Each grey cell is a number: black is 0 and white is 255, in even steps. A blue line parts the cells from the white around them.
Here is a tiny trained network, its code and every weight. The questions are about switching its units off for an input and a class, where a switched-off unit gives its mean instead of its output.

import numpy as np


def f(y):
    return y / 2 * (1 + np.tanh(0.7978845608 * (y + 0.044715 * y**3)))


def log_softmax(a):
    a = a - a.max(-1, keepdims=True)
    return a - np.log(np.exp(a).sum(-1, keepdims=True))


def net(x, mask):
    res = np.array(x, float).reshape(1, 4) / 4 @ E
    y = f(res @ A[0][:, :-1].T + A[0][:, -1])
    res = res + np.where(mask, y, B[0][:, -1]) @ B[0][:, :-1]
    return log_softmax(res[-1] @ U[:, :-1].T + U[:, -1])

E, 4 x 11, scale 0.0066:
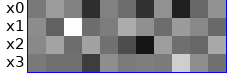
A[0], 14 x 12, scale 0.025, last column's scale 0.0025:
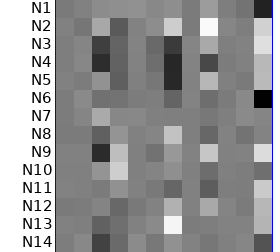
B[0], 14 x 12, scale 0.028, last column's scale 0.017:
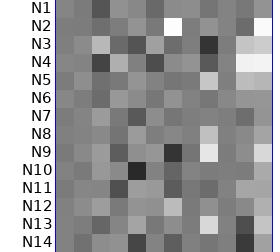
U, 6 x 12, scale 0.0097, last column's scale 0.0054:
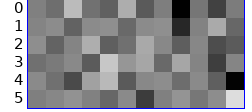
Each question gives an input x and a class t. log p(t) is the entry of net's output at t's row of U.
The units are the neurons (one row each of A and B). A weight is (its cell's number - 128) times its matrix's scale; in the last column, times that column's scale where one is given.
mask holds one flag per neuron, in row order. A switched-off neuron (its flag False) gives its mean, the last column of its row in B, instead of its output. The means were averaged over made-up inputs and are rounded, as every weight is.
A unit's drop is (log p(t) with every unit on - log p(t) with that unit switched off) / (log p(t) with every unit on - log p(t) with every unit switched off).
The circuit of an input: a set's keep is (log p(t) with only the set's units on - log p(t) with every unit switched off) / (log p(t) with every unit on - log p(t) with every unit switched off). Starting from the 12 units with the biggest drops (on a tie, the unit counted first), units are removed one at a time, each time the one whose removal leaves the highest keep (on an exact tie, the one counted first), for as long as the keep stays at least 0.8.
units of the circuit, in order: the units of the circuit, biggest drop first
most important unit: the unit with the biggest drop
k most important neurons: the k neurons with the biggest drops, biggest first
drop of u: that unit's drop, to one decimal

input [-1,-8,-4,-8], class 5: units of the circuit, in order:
[N2]
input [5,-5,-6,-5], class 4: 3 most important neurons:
[N3 N13 N8]
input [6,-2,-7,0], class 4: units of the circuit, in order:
[N9 N3]
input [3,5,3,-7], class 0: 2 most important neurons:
[N9 N4]
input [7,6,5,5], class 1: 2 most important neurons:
[N9 N4]
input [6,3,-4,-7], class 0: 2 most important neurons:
[N4 N9]
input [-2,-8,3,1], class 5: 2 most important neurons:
[N9 N2]
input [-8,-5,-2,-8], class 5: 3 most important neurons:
[N10 N2 N9]
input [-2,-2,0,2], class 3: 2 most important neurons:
[N4 N10]
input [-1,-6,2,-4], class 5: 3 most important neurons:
[N9 N2 N14]
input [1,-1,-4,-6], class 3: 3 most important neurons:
[N4 N3 N9]
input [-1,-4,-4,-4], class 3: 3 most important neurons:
[N4 N3 N13]
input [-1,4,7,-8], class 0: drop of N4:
0.2
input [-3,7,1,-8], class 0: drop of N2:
0.1
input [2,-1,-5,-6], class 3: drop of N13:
0.1
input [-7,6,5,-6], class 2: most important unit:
N3
